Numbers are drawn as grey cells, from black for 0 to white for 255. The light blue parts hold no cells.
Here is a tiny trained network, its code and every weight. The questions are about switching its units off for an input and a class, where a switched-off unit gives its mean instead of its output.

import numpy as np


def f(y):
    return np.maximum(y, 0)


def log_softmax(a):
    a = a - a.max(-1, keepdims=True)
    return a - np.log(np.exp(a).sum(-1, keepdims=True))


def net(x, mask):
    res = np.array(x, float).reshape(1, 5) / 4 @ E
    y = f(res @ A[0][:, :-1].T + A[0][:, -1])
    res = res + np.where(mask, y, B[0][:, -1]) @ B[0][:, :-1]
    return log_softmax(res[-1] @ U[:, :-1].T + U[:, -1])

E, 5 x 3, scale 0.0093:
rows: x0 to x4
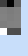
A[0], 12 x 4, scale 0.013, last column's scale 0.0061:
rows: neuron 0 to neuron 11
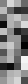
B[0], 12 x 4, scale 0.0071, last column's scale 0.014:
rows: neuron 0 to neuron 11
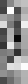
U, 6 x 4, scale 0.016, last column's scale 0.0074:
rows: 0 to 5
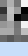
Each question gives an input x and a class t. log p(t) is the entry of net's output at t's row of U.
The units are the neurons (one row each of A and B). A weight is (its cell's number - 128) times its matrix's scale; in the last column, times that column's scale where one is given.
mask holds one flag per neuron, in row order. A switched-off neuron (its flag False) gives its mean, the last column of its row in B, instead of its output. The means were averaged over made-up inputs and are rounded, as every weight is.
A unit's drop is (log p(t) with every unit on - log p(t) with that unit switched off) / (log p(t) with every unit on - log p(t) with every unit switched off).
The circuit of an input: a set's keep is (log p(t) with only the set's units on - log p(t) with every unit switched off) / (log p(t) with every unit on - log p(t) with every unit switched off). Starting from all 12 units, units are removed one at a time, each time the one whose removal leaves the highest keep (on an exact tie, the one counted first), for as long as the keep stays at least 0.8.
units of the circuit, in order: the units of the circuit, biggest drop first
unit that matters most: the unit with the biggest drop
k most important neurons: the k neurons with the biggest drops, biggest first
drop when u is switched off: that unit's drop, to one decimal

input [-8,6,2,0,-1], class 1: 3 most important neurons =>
[neuron 6; neuron 0; neuron 11]
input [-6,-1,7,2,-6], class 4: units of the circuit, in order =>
[neuron 3]
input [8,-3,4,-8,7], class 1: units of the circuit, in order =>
[neuron 9; neuron 3]
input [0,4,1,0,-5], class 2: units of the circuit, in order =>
[neuron 5; neuron 3]
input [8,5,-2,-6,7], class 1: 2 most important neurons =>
[neuron 9; neuron 3]
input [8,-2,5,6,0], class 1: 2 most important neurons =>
[neuron 9; neuron 3]
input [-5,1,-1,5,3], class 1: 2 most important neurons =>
[neuron 3; neuron 6]
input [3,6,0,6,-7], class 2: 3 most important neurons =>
[neuron 5; neuron 3; neuron 8]
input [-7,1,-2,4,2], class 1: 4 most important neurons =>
[neuron 3; neuron 6; neuron 0; neuron 11]
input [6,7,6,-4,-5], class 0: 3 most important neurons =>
[neuron 3; neuron 9; neuron 0]
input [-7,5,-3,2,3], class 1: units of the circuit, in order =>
[neuron 3; neuron 6]
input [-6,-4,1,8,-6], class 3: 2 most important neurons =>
[neuron 3; neuron 9]
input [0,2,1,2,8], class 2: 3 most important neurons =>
[neuron 1; neuron 4; neuron 9]
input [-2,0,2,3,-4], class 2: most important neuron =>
[neuron 9]
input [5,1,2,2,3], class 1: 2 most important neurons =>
[neuron 3; neuron 9]
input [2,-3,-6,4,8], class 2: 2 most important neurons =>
[neuron 1; neuron 4]
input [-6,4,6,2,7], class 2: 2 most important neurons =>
[neuron 9; neuron 4]
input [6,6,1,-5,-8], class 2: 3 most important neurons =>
[neuron 3; neuron 5; neuron 8]
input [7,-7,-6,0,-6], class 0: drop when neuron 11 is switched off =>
0.1
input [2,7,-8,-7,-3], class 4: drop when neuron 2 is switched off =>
0.0
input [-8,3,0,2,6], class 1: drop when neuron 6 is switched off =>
0.2
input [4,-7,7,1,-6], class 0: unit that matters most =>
neuron 9
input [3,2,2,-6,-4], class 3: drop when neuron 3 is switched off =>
0.3
